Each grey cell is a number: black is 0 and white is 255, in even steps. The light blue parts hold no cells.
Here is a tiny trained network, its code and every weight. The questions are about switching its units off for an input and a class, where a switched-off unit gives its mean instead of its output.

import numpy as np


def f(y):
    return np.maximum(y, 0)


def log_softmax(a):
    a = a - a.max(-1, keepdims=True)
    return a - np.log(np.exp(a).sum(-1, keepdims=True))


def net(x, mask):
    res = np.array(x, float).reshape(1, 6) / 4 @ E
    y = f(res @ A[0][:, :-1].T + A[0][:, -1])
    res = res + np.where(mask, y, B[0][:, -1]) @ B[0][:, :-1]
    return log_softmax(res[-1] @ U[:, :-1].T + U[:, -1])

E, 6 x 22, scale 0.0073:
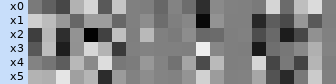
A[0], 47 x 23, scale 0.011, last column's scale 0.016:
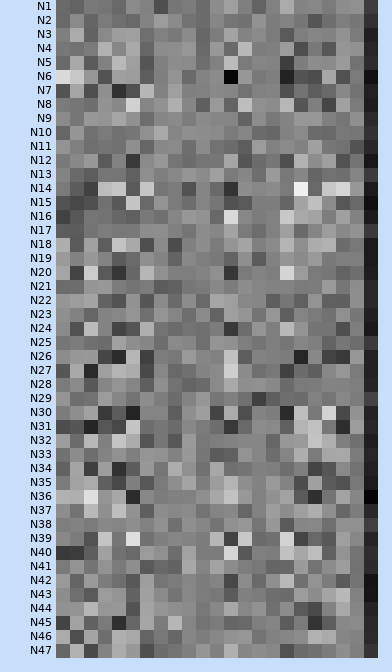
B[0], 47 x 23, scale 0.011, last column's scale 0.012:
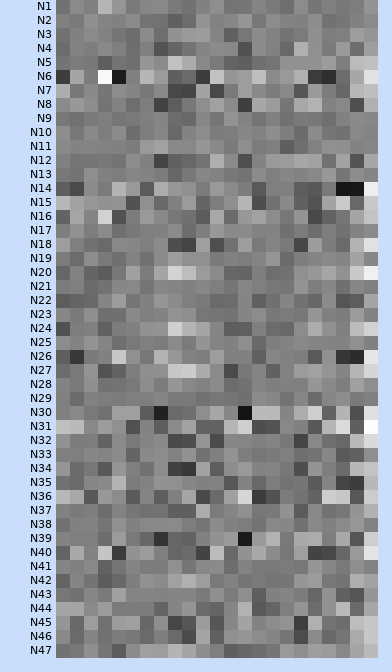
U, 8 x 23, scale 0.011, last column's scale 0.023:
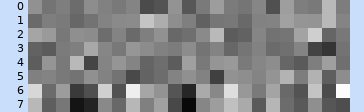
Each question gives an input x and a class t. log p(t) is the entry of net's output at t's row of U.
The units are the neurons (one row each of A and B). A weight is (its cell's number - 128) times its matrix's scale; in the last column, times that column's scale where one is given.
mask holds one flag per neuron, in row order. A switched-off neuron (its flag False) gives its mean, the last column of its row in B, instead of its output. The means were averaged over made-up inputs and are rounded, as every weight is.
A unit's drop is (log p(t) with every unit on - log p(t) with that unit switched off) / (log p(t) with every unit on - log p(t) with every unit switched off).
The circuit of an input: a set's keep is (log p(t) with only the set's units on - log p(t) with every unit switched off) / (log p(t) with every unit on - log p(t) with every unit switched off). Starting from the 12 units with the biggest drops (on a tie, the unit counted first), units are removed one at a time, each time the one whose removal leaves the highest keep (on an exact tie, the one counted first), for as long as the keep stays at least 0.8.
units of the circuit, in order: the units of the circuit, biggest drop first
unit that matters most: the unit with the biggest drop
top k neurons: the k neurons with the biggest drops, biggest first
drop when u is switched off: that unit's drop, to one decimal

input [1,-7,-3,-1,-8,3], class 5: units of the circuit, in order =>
N30
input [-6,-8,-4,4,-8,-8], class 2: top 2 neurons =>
N31, N15
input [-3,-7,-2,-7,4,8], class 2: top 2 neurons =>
N36, N44
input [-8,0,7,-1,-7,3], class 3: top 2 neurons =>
N26, N35
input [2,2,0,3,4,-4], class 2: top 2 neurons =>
N30, N31
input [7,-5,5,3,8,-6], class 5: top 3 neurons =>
N39, N8, N26
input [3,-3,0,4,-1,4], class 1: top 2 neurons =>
N31, N15
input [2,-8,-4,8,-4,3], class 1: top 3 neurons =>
N27, N5, N6
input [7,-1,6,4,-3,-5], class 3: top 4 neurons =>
N14, N18, N32, N43
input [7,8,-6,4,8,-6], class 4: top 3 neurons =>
N6, N30, N26
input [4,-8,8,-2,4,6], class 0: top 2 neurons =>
N34, N45
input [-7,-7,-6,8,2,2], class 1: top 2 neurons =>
N27, N5
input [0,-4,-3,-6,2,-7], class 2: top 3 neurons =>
N31, N15, N27
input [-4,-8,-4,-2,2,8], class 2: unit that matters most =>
N36
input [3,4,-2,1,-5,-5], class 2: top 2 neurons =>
N31, N39
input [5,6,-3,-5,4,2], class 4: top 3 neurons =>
N6, N26, N27
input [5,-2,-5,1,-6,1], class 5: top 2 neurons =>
N30, N26
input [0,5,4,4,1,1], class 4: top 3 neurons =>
N6, N20, N18
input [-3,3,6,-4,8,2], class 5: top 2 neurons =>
N39, N8
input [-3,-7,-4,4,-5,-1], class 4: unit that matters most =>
N40
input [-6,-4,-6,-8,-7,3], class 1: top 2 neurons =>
N20, N24
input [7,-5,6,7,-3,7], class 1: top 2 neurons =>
N27, N31
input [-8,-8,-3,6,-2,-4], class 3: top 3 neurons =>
N26, N35, N6
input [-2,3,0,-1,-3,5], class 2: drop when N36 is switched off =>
0.3
